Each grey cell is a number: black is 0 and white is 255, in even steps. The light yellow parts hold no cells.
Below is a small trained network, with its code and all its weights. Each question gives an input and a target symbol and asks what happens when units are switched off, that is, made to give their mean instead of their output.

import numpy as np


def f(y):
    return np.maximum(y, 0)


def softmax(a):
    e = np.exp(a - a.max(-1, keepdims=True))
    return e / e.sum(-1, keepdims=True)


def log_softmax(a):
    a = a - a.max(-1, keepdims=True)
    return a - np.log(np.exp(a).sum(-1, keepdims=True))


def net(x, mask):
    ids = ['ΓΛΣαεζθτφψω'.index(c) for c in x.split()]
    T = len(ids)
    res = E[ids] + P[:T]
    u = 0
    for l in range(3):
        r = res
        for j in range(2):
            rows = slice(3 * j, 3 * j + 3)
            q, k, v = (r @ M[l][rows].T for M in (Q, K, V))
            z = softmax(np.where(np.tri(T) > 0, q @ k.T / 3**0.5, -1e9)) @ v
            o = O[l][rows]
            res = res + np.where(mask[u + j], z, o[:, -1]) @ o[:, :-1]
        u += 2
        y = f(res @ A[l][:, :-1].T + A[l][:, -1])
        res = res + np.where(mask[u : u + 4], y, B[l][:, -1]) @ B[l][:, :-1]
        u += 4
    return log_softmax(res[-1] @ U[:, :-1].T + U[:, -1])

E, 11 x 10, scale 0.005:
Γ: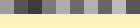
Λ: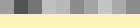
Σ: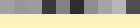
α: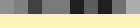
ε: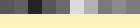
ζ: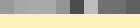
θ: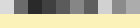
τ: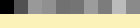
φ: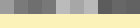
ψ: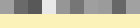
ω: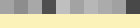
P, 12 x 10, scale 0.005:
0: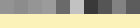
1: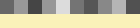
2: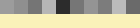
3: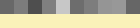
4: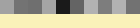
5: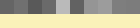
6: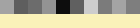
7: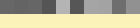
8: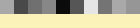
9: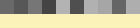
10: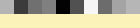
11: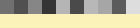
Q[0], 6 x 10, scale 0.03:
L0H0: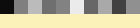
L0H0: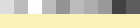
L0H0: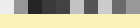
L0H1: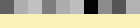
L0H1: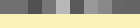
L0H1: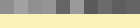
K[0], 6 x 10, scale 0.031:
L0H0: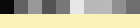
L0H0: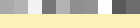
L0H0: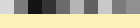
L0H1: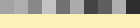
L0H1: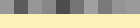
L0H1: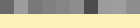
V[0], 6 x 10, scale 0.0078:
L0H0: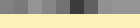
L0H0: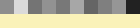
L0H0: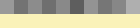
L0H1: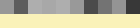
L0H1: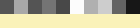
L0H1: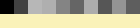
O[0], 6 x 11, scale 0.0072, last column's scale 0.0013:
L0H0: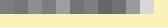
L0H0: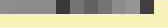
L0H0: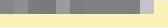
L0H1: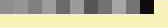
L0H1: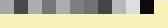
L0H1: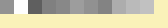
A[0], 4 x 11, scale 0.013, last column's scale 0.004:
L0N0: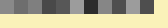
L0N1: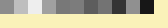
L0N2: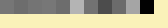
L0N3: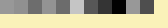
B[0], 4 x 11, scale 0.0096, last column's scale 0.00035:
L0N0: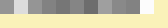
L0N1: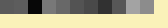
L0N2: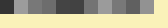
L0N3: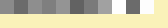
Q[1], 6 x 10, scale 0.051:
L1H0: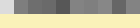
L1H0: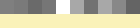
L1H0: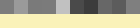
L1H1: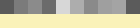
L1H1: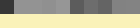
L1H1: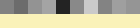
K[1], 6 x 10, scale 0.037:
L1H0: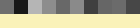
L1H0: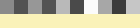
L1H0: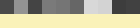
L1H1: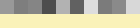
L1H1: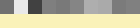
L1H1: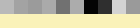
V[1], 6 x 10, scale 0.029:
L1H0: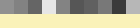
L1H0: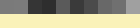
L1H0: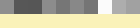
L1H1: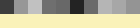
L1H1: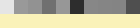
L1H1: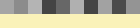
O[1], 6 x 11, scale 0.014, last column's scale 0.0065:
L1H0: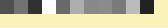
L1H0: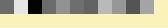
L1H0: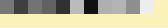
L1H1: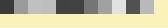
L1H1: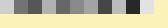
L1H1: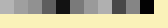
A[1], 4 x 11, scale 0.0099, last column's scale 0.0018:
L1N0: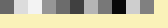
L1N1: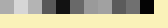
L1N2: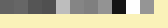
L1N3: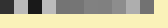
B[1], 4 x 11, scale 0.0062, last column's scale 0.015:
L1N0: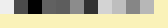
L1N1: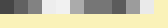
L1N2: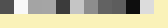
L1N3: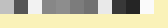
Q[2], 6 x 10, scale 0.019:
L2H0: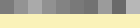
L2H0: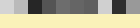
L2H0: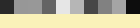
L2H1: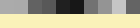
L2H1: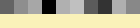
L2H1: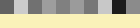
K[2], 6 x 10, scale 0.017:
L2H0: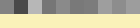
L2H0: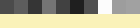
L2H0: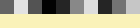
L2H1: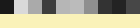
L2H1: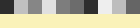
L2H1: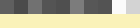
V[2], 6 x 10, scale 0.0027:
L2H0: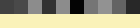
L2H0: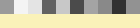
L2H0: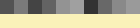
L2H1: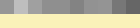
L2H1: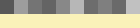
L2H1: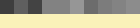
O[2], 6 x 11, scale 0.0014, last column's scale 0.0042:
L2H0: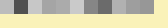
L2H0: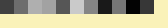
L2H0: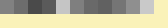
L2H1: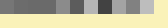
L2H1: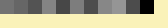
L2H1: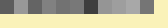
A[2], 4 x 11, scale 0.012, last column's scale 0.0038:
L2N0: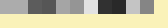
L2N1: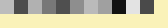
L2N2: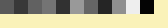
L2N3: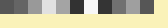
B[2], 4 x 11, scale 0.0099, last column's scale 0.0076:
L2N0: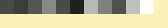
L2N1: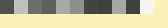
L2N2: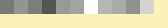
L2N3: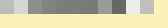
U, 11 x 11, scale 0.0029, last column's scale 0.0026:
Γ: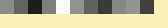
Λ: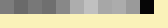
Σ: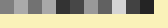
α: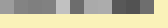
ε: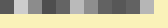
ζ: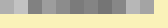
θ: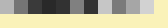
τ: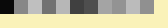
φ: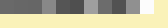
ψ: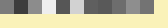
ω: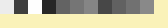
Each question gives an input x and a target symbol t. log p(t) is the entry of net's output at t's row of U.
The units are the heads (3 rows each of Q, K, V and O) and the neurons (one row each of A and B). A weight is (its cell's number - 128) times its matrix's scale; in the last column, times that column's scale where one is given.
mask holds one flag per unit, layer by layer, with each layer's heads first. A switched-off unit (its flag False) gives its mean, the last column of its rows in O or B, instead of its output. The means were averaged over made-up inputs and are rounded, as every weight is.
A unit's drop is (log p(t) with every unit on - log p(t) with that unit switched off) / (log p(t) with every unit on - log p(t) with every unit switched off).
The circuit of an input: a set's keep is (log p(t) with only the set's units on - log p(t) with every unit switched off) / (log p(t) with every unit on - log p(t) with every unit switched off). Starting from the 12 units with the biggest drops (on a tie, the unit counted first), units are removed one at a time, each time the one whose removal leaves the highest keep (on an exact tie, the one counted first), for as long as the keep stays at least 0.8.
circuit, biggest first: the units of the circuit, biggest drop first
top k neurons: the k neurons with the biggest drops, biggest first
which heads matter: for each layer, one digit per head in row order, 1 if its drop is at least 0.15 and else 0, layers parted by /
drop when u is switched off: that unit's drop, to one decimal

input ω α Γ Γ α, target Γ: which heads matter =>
00 / 11 / 00
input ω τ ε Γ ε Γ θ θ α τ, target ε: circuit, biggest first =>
[L0H1, L1H1, L1N2]
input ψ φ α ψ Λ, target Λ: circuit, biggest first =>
[L0N3, L2N2, L1H0, L1N3]
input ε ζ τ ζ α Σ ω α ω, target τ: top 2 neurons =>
[L0N2, L0N3]
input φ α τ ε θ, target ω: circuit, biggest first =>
[L0N3, L1H0]
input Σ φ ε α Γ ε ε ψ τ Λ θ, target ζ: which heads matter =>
00 / 11 / 00
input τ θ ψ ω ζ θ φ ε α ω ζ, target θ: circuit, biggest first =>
[L1N0, L1H1, L1H0]
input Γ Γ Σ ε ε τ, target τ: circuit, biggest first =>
[L1H1, L0H1]
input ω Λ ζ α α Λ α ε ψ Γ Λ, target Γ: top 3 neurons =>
[L2N1, L1N0, L1N1]
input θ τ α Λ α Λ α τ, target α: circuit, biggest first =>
[L0H1, L1H0, L1N3, L0H0]
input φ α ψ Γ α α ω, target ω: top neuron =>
[L0N3]
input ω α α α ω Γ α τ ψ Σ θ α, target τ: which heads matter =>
10 / 01 / 00
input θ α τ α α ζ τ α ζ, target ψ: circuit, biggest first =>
[L1N1, L1H1, L0N0, L0H1]
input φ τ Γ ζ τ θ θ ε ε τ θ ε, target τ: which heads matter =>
11 / 01 / 00
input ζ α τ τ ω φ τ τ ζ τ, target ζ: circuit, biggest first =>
[L1H0, L2N3, L0H1, L1H1]
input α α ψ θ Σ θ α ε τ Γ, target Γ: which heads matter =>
10 / 01 / 00
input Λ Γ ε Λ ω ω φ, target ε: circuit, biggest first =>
[L1H1, L1H0, L2N1, L1N2]
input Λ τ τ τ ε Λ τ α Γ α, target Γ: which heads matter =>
01 / 01 / 00
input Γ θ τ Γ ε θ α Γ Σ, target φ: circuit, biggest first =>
[L1H1, L2N0, L1H0]
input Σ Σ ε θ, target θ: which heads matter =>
00 / 10 / 00
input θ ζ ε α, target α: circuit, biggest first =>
[L0H0, L1H0, L1N3, L0H1]
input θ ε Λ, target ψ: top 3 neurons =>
[L1N1, L0N0, L0N3]
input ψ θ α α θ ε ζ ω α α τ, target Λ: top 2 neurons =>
[L0N3, L2N2]
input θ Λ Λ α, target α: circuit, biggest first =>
[L1H0, L1N3, L0H1]
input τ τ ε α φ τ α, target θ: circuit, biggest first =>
[L1N0, L1H1, L1H0]
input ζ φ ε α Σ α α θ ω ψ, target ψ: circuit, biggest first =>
[L1H0]
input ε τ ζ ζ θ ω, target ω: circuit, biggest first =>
[L1H0]
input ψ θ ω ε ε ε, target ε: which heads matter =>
01 / 01 / 00
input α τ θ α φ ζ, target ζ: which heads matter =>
00 / 10 / 00
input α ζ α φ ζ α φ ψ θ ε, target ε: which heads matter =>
00 / 01 / 00
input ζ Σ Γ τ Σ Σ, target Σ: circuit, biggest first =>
[L1H1]
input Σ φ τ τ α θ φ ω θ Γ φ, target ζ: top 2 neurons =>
[L2N3, L1N1]
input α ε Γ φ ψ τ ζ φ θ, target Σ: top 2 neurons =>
[L0N3, L0N0]
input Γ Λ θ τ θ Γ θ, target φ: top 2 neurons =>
[L2N0, L1N3]
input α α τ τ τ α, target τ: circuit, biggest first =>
[L1H1]
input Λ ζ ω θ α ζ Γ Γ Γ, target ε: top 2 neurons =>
[L2N1, L1N2]
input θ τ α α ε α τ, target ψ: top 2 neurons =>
[L1N1, L0N0]
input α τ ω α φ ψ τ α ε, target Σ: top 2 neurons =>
[L0N3, L0N0]
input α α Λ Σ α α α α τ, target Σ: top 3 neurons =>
[L0N3, L0N0, L1N1]
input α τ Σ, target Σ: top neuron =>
[L0N3]
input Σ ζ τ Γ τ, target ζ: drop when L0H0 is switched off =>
0.1
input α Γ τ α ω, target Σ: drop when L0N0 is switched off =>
0.1
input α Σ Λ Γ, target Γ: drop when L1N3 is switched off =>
0.1
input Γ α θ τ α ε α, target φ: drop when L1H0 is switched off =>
0.2
